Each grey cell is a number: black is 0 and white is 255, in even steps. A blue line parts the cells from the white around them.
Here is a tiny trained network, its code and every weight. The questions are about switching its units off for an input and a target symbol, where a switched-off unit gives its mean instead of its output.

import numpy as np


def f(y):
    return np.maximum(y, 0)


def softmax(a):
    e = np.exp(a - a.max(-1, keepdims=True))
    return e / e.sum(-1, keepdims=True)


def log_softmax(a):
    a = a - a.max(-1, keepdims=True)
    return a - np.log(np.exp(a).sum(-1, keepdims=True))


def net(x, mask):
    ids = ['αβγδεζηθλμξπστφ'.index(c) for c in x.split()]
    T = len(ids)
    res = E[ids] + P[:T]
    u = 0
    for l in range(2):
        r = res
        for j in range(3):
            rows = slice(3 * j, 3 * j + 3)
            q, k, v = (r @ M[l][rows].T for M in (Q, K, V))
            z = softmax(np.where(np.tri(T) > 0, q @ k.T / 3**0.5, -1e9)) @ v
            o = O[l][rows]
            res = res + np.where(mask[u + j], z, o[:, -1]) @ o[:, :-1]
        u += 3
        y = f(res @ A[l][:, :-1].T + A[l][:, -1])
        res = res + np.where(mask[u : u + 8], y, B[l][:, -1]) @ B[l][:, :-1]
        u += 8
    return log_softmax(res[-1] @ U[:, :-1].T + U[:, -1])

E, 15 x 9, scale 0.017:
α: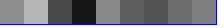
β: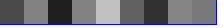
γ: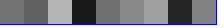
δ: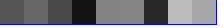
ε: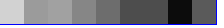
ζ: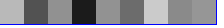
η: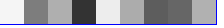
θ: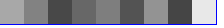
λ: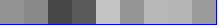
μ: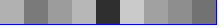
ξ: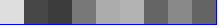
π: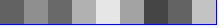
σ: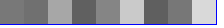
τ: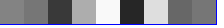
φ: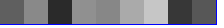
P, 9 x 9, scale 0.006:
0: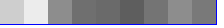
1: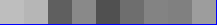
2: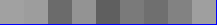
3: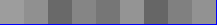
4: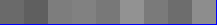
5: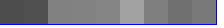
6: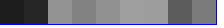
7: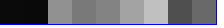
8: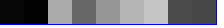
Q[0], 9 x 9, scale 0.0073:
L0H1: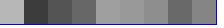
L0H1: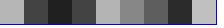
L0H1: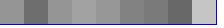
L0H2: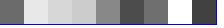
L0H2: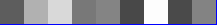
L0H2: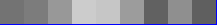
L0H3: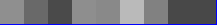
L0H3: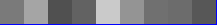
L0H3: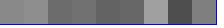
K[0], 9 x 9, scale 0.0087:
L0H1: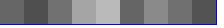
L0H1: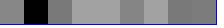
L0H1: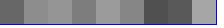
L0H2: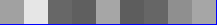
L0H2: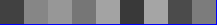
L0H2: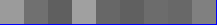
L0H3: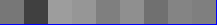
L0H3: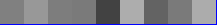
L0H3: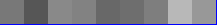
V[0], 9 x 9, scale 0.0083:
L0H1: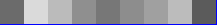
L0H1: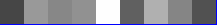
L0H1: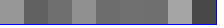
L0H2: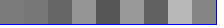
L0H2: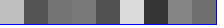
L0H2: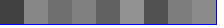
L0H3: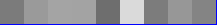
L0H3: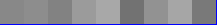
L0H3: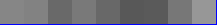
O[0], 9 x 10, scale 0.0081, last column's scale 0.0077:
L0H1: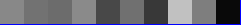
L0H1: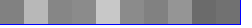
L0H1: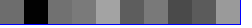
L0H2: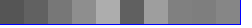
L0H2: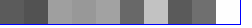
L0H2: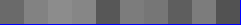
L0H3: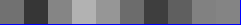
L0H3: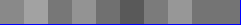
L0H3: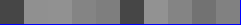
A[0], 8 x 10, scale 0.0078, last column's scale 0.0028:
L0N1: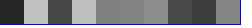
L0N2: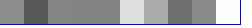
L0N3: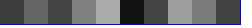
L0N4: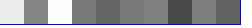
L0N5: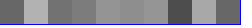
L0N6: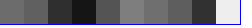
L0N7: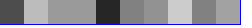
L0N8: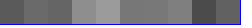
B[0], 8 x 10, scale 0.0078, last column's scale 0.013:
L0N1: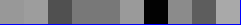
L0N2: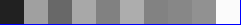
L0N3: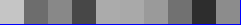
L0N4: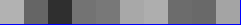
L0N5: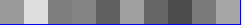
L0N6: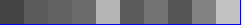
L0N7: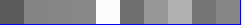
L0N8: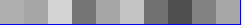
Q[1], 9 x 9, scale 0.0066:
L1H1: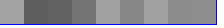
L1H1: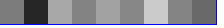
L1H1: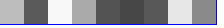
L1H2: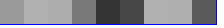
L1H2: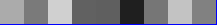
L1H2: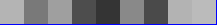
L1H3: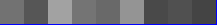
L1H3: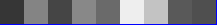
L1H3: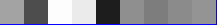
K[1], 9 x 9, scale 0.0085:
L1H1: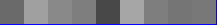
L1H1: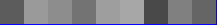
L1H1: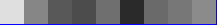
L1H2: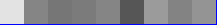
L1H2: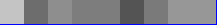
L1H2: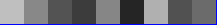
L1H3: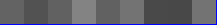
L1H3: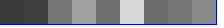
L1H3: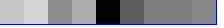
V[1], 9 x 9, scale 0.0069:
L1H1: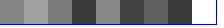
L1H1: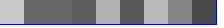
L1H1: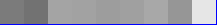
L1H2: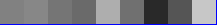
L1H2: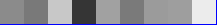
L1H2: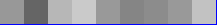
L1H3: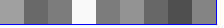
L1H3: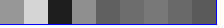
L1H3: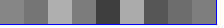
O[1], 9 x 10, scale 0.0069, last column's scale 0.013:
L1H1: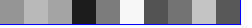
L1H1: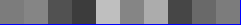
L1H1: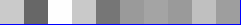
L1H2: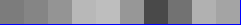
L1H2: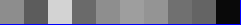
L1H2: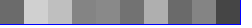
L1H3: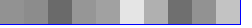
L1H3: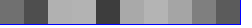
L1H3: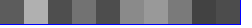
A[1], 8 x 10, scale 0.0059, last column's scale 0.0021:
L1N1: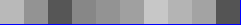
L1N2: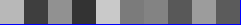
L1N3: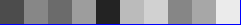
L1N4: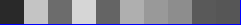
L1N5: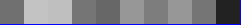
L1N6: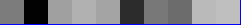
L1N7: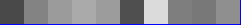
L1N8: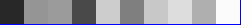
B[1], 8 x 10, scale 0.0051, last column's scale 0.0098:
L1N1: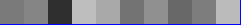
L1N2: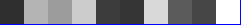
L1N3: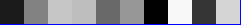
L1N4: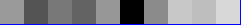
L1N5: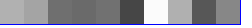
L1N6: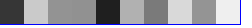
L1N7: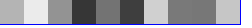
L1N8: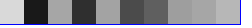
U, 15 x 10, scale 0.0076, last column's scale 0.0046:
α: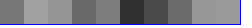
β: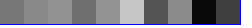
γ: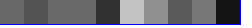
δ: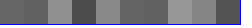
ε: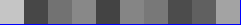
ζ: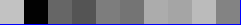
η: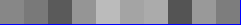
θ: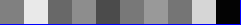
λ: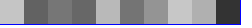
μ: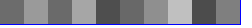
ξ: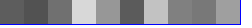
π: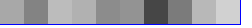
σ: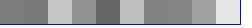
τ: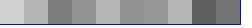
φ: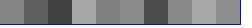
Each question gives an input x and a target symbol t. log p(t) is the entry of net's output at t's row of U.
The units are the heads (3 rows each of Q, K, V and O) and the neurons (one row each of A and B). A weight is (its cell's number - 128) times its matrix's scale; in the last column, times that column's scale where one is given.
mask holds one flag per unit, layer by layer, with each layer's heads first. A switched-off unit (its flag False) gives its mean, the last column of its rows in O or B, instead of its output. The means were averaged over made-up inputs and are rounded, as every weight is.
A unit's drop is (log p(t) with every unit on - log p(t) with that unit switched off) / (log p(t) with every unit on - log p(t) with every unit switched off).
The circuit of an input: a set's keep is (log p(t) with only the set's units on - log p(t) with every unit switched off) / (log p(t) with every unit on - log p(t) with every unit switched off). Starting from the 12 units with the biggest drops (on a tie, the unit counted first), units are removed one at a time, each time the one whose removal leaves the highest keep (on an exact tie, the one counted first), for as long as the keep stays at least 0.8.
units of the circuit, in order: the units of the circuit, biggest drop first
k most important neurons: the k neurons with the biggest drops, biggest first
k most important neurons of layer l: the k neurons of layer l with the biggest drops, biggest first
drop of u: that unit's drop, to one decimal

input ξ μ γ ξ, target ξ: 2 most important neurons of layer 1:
L1N2, L1N6
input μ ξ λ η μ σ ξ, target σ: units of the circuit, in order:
L1H1, L1H2
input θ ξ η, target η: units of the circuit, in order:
L0N4, L1H1, L1N3
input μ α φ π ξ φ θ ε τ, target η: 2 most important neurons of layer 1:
L1N3, L1N6
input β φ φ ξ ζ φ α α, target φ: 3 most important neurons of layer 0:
L0N1, L0N6, L0N8
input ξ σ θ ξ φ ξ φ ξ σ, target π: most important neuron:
L0N2
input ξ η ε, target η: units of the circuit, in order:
L1H1, L0N4
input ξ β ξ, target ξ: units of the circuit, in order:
L1N2, L0H2, L0H1
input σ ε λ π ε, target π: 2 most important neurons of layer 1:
L1N2, L1N7
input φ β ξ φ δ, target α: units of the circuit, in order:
L1H3, L0N6
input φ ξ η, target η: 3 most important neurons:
L0N4, L0N2, L1N3
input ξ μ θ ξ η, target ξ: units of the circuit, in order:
L1N2, L0H2
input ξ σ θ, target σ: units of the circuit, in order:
L1H1, L1H2
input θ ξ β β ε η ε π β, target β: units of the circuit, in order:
L0N3, L0N1
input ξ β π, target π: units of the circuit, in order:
L1H2, L0N4
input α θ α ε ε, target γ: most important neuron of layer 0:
L0N4
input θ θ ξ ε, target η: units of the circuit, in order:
L0N4, L1H1
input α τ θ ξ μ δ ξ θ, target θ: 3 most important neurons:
L1N7, L1N6, L0N5
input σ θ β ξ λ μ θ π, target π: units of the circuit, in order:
L1H2, L1H1
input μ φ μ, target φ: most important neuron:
L1N2
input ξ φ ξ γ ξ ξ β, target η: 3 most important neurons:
L1N3, L0N8, L0N5
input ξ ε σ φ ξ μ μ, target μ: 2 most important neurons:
L1N3, L0N2
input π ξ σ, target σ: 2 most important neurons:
L0N2, L0N1
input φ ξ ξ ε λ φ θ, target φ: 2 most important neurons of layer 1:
L1N7, L1N2
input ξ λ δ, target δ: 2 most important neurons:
L0N6, L1N8
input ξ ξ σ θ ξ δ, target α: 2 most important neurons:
L0N6, L1N2
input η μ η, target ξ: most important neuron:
L0N4
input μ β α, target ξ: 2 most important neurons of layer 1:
L1N3, L1N8
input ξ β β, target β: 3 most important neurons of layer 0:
L0N3, L0N1, L0N8
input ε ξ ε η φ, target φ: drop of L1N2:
0.1
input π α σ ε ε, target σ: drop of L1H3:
0.2
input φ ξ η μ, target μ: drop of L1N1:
-0.1
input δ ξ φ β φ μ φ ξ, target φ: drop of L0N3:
0.1
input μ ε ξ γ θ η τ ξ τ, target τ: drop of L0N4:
0.0
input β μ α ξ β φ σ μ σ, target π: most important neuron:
L1N2
